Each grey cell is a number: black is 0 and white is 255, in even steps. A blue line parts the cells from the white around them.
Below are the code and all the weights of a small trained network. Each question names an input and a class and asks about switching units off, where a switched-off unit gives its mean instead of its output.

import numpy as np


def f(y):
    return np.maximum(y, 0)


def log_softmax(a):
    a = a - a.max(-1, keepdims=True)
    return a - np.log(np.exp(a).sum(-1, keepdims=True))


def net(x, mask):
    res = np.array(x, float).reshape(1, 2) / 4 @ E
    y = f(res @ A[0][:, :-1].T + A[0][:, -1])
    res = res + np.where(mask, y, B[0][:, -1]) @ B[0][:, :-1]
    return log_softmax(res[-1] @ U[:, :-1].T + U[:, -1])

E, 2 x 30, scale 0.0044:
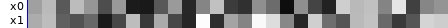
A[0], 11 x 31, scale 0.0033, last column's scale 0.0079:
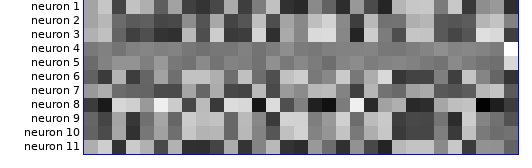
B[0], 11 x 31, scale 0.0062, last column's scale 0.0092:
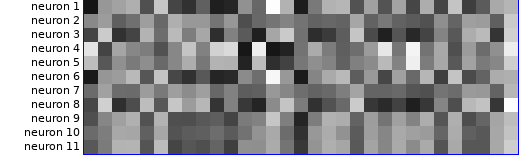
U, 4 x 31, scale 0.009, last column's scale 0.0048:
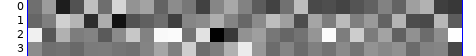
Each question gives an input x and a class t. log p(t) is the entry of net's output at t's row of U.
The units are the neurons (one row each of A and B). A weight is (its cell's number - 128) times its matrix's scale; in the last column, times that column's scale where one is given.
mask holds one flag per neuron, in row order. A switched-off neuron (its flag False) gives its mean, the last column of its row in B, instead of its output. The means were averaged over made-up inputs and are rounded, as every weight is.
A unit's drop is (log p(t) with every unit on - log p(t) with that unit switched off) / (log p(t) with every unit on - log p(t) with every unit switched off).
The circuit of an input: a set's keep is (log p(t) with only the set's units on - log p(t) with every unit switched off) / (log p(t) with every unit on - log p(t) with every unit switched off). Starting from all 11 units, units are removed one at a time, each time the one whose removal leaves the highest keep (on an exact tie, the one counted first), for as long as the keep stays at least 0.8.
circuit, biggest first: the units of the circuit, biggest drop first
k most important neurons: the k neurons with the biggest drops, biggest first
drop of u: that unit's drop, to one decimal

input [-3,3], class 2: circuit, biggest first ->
[neuron 8; neuron 1]
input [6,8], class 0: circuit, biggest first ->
[neuron 3]
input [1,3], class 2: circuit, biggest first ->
[neuron 8; neuron 1]
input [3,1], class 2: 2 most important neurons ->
[neuron 6; neuron 9]
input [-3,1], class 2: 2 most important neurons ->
[neuron 1; neuron 11]
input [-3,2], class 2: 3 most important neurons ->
[neuron 8; neuron 1; neuron 11]
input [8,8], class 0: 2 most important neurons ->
[neuron 3; neuron 2]
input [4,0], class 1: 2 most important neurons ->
[neuron 1; neuron 11]
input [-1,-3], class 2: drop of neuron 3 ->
0.4
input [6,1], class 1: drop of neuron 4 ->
0.0
